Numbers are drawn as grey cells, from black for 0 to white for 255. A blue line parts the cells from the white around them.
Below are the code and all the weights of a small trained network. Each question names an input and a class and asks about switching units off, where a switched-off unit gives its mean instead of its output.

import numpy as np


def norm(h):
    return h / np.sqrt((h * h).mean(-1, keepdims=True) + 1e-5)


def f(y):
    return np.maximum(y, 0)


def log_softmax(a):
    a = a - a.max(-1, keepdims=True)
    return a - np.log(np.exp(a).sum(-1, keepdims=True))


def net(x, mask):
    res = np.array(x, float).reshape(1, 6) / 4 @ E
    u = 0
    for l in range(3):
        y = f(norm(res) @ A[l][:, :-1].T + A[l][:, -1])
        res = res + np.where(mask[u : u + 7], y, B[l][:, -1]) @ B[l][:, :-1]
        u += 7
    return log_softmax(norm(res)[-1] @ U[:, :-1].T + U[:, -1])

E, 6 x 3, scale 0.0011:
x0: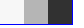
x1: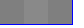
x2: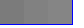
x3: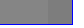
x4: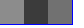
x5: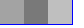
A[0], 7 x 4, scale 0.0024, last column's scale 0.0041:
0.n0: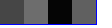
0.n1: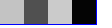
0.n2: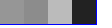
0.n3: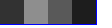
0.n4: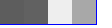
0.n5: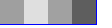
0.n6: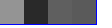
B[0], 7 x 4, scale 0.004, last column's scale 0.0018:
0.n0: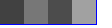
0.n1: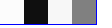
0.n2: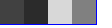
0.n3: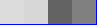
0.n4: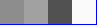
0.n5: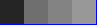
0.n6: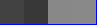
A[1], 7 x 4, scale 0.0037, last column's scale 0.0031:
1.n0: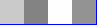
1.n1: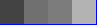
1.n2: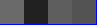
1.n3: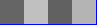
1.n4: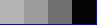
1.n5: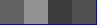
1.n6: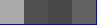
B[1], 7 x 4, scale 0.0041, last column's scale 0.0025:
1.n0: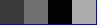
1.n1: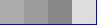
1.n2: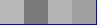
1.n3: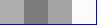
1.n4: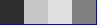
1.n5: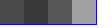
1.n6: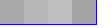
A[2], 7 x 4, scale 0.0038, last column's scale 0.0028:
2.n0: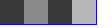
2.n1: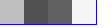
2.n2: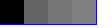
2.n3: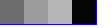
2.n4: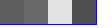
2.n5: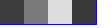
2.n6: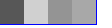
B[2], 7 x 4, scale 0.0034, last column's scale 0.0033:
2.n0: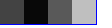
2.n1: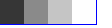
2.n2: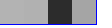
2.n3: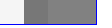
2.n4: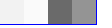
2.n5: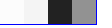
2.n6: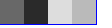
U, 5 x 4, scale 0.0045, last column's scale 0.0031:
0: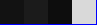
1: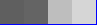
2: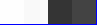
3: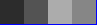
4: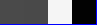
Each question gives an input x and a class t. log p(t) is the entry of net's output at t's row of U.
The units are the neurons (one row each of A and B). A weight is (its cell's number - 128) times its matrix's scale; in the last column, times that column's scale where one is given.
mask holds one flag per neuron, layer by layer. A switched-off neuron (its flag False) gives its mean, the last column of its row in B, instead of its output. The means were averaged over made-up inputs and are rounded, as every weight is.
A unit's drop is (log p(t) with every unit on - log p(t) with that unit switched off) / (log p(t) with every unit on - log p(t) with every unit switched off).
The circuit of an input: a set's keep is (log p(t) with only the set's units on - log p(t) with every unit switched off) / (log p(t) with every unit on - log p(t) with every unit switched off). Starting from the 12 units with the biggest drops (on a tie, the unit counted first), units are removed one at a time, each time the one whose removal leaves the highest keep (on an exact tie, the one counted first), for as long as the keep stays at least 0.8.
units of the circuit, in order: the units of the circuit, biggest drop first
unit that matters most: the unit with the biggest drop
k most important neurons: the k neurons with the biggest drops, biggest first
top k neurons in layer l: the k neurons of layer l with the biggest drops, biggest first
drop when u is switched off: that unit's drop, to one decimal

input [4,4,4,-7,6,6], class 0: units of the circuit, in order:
1.n0, 1.n3
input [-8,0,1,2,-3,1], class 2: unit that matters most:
2.n5
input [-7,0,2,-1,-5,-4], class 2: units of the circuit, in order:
2.n5, 2.n1, 2.n4
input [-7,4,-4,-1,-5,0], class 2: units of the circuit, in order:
2.n5, 2.n1
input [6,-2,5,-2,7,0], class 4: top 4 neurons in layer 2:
2.n1, 2.n2, 2.n5, 2.n4
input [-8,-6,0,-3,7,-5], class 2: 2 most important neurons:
1.n0, 1.n2
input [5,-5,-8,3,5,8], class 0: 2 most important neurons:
1.n0, 1.n3
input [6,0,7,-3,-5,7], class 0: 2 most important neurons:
1.n0, 0.n4
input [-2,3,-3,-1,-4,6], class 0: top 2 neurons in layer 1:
1.n0, 1.n6
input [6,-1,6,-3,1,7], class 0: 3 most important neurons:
1.n0, 0.n4, 2.n6
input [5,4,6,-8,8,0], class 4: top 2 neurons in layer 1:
1.n1, 1.n3
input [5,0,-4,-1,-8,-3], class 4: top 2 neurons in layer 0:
0.n5, 0.n4
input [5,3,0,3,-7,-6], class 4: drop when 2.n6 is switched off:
0.3
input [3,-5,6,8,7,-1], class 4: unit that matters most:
2.n1
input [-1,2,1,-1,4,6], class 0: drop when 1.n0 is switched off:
1.2
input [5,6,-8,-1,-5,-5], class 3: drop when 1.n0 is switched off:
0.4
